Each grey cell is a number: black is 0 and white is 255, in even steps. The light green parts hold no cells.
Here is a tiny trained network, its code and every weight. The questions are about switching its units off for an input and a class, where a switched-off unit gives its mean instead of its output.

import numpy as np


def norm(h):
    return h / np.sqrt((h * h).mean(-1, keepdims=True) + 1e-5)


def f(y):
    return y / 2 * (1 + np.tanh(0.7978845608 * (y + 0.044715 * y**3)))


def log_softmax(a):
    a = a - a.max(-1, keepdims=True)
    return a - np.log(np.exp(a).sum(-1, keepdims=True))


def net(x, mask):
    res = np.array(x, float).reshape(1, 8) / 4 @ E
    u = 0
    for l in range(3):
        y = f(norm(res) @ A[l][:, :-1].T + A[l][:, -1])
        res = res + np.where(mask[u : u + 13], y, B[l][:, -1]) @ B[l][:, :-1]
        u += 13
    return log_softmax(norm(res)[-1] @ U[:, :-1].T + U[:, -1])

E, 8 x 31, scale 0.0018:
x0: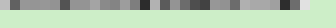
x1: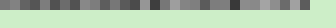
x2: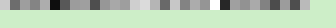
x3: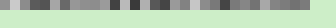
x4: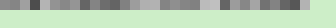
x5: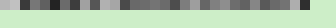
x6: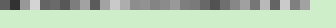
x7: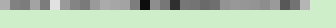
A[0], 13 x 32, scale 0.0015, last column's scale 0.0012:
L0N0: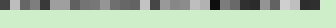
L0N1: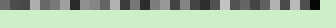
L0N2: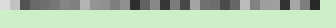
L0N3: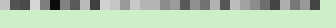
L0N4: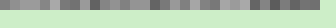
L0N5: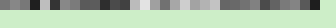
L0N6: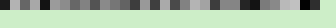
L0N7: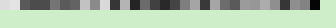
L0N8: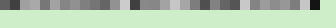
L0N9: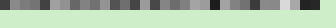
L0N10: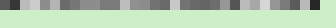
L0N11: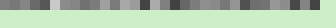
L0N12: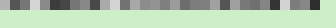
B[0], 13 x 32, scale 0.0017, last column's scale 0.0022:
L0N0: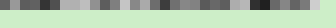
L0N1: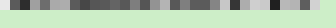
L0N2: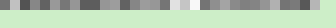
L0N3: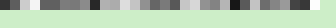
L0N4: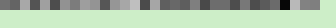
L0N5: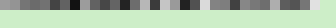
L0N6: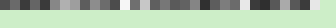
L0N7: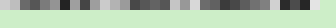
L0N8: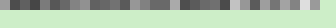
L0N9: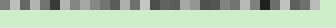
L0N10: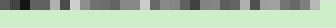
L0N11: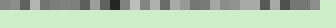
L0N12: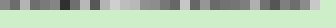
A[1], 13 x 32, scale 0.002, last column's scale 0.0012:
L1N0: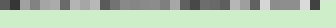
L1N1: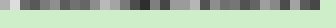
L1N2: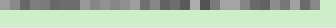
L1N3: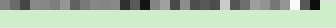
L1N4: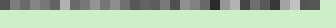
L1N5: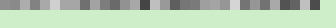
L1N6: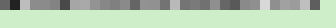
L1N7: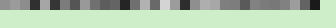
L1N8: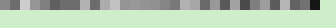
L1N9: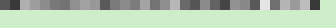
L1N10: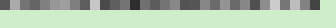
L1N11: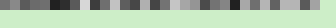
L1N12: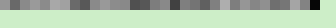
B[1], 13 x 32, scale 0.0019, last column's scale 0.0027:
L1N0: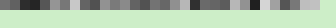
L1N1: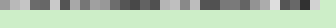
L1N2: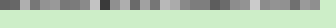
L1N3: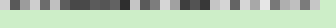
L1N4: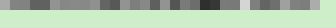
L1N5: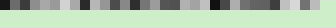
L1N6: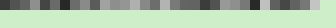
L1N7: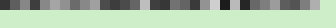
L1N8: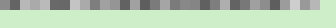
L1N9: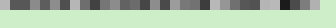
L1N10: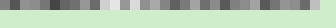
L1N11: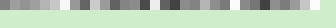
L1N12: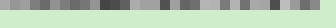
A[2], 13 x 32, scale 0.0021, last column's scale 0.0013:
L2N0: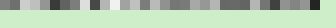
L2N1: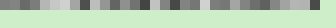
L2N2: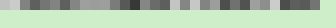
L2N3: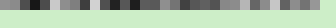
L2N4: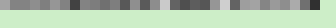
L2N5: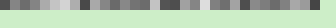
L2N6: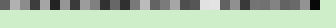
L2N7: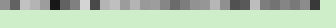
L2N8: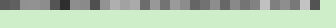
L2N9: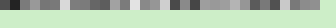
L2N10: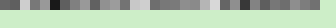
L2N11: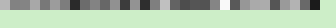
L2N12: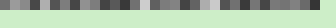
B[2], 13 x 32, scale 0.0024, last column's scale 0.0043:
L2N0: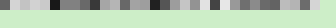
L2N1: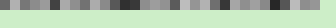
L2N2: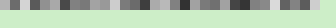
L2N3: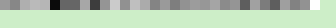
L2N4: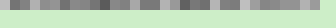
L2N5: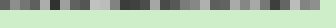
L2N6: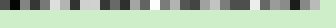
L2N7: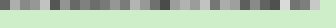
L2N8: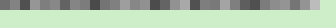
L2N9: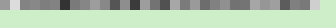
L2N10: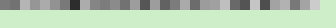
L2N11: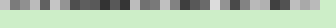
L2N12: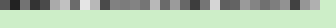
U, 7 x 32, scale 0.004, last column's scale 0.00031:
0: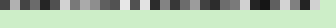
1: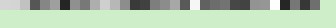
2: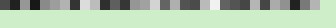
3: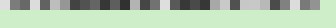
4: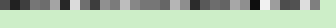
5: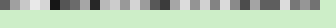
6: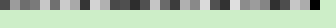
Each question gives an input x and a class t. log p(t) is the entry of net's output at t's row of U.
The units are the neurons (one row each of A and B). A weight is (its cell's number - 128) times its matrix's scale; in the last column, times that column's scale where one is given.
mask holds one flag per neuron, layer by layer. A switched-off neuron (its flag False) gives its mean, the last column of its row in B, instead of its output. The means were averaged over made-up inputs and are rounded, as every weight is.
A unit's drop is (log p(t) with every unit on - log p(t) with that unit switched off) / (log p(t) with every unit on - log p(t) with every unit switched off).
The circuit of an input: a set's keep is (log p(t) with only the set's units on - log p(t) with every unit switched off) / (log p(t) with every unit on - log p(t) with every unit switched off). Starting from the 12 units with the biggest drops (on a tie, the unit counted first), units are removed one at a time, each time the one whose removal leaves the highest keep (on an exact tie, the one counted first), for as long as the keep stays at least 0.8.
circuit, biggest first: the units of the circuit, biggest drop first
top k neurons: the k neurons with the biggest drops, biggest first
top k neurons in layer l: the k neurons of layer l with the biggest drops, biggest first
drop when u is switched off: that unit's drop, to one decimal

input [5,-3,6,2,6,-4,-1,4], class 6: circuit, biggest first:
[L1N5 L2N1]
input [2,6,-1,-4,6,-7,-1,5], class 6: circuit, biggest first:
[L1N5]
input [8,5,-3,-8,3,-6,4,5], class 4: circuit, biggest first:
[L1N0 L0N10]
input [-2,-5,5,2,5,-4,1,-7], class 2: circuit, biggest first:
[L0N5 L2N6]
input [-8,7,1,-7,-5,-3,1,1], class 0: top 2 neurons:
[L0N6 L0N0]
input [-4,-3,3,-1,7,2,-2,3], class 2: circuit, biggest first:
[L0N5 L2N6]
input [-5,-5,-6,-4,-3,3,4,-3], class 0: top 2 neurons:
[L0N6 L0N0]
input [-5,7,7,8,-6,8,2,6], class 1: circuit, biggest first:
[L0N7 L2N2]
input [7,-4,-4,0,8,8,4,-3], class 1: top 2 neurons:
[L1N1 L0N7]
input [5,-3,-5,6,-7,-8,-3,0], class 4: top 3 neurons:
[L1N11 L0N10 L1N0]
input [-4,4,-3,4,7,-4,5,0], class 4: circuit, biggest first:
[L1N9 L1N0 L0N3]
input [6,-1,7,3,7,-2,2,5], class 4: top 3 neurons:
[L1N0 L0N10 L2N3]
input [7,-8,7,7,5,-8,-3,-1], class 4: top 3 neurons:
[L1N11 L1N6 L1N0]
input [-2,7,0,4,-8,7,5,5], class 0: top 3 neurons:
[L0N6 L0N0 L0N9]
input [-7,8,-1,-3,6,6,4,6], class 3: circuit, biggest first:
[L1N3]
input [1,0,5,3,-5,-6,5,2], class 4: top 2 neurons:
[L1N0 L0N10]
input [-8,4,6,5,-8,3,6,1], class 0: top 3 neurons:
[L0N6 L0N0 L2N3]
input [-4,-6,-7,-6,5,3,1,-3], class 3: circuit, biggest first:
[L1N3 L2N11]
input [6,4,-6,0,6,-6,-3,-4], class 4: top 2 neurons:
[L1N11 L1N0]
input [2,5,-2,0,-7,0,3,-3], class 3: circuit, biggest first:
[L0N1]
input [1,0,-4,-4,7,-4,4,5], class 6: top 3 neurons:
[L1N5 L2N1 L2N5]
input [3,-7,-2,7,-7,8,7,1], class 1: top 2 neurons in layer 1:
[L1N1 L1N5]
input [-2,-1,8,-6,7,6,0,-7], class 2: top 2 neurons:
[L0N5 L2N6]
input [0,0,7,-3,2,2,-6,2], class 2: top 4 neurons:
[L0N5 L2N6 L1N7 L2N12]
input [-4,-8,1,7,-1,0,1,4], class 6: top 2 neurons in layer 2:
[L2N5 L2N1]
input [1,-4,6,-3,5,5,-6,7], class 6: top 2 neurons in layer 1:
[L1N5 L1N10]
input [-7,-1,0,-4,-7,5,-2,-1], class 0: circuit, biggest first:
[L0N6]
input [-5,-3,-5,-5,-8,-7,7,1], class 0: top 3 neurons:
[L0N6 L0N0 L0N9]
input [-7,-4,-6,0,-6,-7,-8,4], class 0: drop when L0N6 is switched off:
0.3
